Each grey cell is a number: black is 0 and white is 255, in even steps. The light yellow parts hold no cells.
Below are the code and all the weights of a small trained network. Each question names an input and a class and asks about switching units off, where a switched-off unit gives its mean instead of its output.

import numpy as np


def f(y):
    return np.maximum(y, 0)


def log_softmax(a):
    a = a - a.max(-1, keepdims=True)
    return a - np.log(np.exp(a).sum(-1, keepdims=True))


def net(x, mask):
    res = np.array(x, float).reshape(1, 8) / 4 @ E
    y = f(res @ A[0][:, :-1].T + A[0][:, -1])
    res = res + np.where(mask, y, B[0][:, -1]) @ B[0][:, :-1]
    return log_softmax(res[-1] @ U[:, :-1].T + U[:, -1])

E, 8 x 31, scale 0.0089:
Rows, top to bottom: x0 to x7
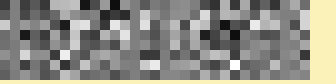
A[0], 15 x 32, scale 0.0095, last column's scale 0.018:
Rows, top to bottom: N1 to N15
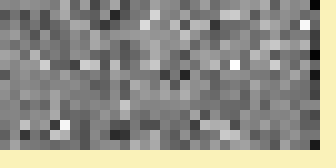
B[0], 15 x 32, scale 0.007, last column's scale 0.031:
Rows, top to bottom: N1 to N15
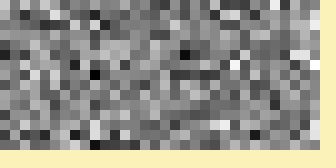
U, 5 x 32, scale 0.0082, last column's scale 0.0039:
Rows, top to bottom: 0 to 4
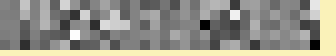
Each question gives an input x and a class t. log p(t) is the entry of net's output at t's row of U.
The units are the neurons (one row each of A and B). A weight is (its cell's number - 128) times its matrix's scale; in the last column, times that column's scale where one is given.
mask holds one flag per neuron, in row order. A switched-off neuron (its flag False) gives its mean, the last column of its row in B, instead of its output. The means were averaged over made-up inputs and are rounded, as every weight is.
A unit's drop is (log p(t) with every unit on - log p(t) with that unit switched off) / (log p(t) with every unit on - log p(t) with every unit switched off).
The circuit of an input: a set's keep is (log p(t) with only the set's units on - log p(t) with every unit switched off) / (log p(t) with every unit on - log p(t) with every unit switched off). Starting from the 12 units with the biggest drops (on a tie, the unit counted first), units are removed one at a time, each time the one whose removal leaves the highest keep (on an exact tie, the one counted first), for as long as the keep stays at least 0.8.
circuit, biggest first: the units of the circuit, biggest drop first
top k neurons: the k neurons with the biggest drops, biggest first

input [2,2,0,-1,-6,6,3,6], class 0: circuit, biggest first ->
N13
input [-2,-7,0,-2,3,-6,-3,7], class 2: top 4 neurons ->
N7; N3; N13; N14
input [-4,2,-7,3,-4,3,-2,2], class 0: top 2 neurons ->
N13; N7
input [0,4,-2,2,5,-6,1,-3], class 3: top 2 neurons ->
N3; N7
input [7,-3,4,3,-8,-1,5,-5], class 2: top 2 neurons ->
N7; N3
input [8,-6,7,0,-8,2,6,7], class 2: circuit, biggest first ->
N3; N7; N14
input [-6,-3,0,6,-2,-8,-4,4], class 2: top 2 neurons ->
N7; N3
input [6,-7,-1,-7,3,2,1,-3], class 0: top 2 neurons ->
N7; N14
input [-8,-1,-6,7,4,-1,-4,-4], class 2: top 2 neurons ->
N7; N13
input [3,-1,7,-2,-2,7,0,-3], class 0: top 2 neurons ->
N7; N2
